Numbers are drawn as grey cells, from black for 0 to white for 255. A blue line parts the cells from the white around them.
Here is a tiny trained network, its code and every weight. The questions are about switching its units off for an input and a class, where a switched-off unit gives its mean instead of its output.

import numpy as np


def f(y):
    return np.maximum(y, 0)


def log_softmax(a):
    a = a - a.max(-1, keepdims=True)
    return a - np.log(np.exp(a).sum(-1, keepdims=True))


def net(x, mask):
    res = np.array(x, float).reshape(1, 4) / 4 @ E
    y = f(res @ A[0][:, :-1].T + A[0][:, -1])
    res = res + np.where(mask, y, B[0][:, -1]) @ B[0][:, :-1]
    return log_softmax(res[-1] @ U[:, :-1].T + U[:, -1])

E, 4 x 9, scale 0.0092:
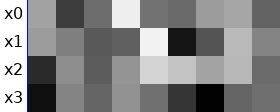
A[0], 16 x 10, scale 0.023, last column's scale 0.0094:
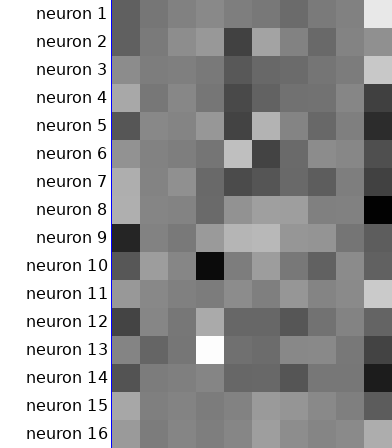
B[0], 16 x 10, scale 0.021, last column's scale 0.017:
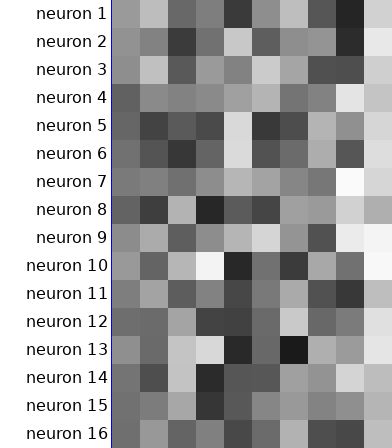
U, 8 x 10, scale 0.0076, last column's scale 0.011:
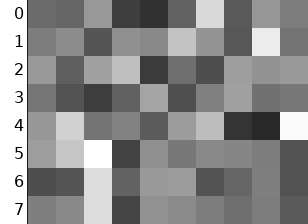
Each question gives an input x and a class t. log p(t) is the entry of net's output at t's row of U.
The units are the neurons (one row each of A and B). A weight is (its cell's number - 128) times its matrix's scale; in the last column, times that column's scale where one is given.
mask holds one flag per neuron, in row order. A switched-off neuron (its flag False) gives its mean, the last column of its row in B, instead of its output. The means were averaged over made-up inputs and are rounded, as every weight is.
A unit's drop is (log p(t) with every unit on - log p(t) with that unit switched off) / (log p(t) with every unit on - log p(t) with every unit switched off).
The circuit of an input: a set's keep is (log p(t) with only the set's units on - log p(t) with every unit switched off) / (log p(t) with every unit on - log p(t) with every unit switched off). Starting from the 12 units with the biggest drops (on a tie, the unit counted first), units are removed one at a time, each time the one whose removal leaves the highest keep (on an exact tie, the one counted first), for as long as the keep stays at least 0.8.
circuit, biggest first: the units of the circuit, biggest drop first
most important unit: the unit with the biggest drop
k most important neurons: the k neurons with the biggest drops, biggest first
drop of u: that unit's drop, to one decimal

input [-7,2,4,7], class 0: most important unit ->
neuron 12
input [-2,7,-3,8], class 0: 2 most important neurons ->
(neuron 12; neuron 14)
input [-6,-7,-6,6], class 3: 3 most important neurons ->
(neuron 5; neuron 2; neuron 9)
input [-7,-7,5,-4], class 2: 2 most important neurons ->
(neuron 10; neuron 6)
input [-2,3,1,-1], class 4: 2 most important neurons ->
(neuron 5; neuron 13)
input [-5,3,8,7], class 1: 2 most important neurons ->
(neuron 9; neuron 8)
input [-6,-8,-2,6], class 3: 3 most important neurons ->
(neuron 5; neuron 2; neuron 13)
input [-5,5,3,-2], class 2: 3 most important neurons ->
(neuron 10; neuron 2; neuron 5)
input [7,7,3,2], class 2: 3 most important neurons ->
(neuron 13; neuron 2; neuron 5)
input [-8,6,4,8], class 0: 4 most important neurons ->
(neuron 12; neuron 14; neuron 13; neuron 1)
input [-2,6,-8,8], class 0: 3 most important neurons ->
(neuron 12; neuron 14; neuron 9)
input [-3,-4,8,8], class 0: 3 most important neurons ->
(neuron 12; neuron 14; neuron 1)
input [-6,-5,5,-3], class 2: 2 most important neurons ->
(neuron 10; neuron 7)
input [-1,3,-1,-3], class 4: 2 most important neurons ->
(neuron 5; neuron 14)
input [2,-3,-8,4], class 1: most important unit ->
neuron 7
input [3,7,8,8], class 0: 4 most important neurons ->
(neuron 12; neuron 14; neuron 1; neuron 7)
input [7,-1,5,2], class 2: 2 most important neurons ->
(neuron 13; neuron 7)
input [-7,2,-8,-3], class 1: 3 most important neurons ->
(neuron 7; neuron 13; neuron 4)
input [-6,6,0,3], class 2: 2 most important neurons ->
(neuron 10; neuron 2)
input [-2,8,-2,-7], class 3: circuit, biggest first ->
(neuron 6)
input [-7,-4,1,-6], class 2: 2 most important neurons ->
(neuron 10; neuron 12)
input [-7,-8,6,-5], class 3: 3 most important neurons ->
(neuron 5; neuron 2; neuron 13)
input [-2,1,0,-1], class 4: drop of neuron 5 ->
0.1
